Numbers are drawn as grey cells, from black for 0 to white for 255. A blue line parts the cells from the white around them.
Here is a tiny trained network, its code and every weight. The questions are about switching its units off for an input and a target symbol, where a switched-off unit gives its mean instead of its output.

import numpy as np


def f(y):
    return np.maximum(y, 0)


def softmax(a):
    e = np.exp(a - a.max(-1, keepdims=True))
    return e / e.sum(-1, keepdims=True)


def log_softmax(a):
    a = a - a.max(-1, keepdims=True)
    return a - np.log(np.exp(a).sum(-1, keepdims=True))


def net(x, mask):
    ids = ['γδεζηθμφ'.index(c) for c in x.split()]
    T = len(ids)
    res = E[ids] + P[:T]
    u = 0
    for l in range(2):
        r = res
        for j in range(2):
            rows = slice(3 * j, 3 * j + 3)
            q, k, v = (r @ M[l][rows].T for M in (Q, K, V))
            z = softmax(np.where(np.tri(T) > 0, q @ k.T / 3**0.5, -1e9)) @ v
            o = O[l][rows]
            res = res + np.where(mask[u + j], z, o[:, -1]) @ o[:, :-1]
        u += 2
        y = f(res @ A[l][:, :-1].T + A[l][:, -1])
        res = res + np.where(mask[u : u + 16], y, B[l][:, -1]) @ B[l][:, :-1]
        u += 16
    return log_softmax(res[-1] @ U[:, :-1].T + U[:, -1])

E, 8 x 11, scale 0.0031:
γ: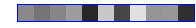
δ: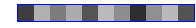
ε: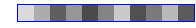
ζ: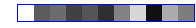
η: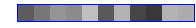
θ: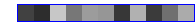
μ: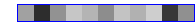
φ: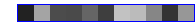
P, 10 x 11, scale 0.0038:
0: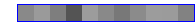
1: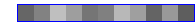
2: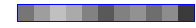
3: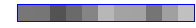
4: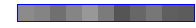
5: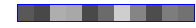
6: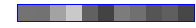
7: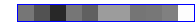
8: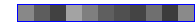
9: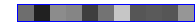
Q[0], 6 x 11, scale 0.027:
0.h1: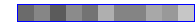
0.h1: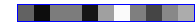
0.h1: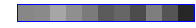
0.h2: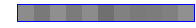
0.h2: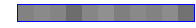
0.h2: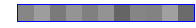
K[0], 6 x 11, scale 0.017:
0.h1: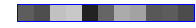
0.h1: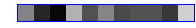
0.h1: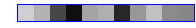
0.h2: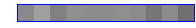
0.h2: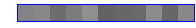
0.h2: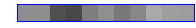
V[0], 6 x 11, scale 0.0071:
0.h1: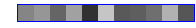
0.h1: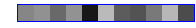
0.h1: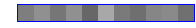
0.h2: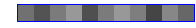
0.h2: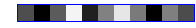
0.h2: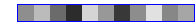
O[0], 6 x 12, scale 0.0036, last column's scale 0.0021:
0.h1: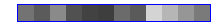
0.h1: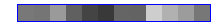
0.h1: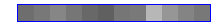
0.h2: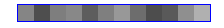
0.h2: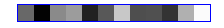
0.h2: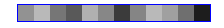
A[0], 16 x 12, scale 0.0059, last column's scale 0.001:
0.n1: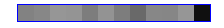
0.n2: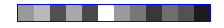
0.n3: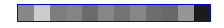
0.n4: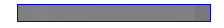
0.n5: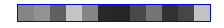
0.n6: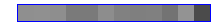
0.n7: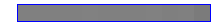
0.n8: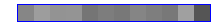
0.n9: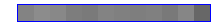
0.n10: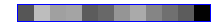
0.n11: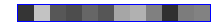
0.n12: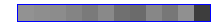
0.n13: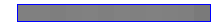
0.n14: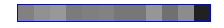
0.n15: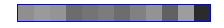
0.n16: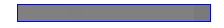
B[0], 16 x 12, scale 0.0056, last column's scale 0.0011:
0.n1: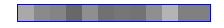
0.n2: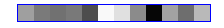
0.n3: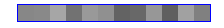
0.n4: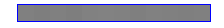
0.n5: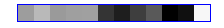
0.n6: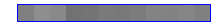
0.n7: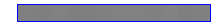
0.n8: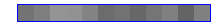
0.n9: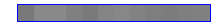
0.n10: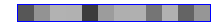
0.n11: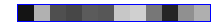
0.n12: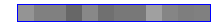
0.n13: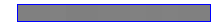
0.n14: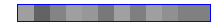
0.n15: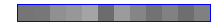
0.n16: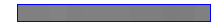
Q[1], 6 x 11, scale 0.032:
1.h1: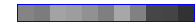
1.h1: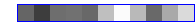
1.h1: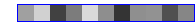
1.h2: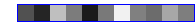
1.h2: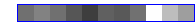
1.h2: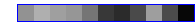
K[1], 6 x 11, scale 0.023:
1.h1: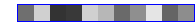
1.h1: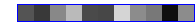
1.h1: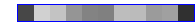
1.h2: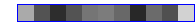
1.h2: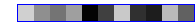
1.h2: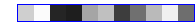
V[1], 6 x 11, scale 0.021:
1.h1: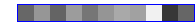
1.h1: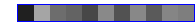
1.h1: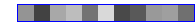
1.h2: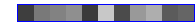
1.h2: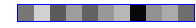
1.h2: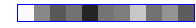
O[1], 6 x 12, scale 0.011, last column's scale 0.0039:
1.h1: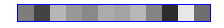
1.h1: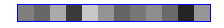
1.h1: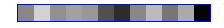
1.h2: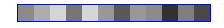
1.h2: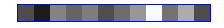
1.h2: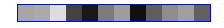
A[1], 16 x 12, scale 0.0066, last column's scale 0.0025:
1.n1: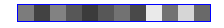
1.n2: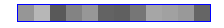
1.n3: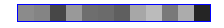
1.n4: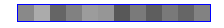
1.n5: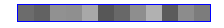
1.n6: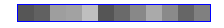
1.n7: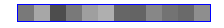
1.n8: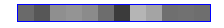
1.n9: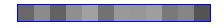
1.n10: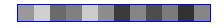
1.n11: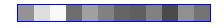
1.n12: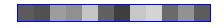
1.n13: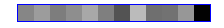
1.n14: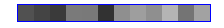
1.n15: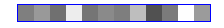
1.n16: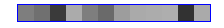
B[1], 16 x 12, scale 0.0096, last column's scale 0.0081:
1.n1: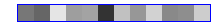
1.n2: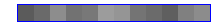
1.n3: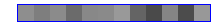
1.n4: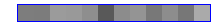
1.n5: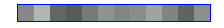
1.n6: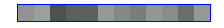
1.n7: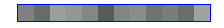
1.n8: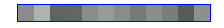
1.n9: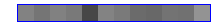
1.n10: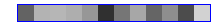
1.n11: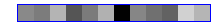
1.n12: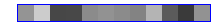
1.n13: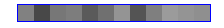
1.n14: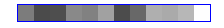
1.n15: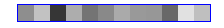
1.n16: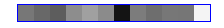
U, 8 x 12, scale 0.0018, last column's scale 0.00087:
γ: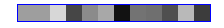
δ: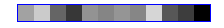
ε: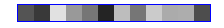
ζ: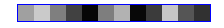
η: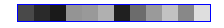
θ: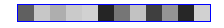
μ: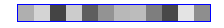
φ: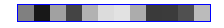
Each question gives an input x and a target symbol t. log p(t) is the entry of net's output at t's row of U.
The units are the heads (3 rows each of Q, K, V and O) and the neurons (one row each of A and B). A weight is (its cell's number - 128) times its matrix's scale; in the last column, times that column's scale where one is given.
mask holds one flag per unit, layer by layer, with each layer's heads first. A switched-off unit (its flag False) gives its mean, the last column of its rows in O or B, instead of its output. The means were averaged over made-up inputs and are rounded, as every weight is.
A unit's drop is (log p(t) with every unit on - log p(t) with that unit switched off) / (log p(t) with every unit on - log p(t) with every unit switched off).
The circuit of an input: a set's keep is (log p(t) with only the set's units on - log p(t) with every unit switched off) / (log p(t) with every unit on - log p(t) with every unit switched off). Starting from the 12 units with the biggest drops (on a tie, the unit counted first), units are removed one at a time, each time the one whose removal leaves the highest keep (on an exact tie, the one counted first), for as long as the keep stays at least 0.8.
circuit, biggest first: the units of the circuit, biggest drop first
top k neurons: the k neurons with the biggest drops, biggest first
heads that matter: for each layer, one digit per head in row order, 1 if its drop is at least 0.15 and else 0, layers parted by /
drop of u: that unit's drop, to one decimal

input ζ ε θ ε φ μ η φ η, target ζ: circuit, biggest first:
(0.n5 1.h2 0.h2)
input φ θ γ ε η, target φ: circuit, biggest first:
(1.h1 0.h2 0.n11)
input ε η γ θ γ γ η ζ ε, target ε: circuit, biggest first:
(1.h2 1.n1 0.n5 0.h2)
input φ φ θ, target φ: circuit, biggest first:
(1.h1 0.n11)
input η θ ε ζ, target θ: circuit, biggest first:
(1.h2 1.n10 1.h1)
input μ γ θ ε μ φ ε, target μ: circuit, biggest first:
(1.h1 1.n15 0.h2)
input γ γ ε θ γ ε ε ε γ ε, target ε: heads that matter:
10 / 01
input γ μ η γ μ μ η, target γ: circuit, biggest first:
(1.h2 1.n11 0.n5)
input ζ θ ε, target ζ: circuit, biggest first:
(1.h2)
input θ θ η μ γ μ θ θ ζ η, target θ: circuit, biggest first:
(1.h2 1.h1 1.n10)
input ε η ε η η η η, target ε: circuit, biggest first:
(1.h2 0.n5 1.n1 0.h2)
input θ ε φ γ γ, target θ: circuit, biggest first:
(0.h2 1.h2 1.n10 1.h1)
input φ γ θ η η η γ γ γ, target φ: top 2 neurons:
(0.n11 0.n5)
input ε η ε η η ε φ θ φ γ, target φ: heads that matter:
00 / 10
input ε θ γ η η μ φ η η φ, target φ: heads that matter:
00 / 10
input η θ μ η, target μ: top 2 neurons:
(1.n15 0.n5)
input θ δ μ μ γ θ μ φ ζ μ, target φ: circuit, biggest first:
(0.n11 1.h1)
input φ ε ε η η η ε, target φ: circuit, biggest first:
(1.h1 0.n11 0.h2)
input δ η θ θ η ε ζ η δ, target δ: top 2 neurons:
(1.n12 0.n5)
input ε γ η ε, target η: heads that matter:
00 / 01
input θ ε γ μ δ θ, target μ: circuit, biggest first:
(1.h1 1.n15)
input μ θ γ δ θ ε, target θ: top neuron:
(1.n10)
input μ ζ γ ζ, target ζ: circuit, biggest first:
(0.h2 1.h2 1.h1)
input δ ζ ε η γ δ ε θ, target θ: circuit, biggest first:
(1.h2 1.h1 1.n10)
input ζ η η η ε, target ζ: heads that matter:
01 / 01
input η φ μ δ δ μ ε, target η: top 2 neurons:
(1.n14 1.n16)
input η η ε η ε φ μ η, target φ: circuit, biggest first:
(0.n11 1.h1)
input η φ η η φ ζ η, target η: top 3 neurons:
(0.n5 1.n14 1.n16)
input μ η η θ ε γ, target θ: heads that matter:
01 / 11
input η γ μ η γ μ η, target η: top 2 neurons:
(1.n14 1.n16)
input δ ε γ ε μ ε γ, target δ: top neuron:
(1.n12)
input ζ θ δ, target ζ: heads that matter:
00 / 01
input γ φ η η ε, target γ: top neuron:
(1.n11)
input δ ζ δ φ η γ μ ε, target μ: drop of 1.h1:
0.9
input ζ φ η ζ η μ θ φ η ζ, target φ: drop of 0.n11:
0.3
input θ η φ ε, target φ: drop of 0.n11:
0.4
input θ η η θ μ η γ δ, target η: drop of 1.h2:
0.8
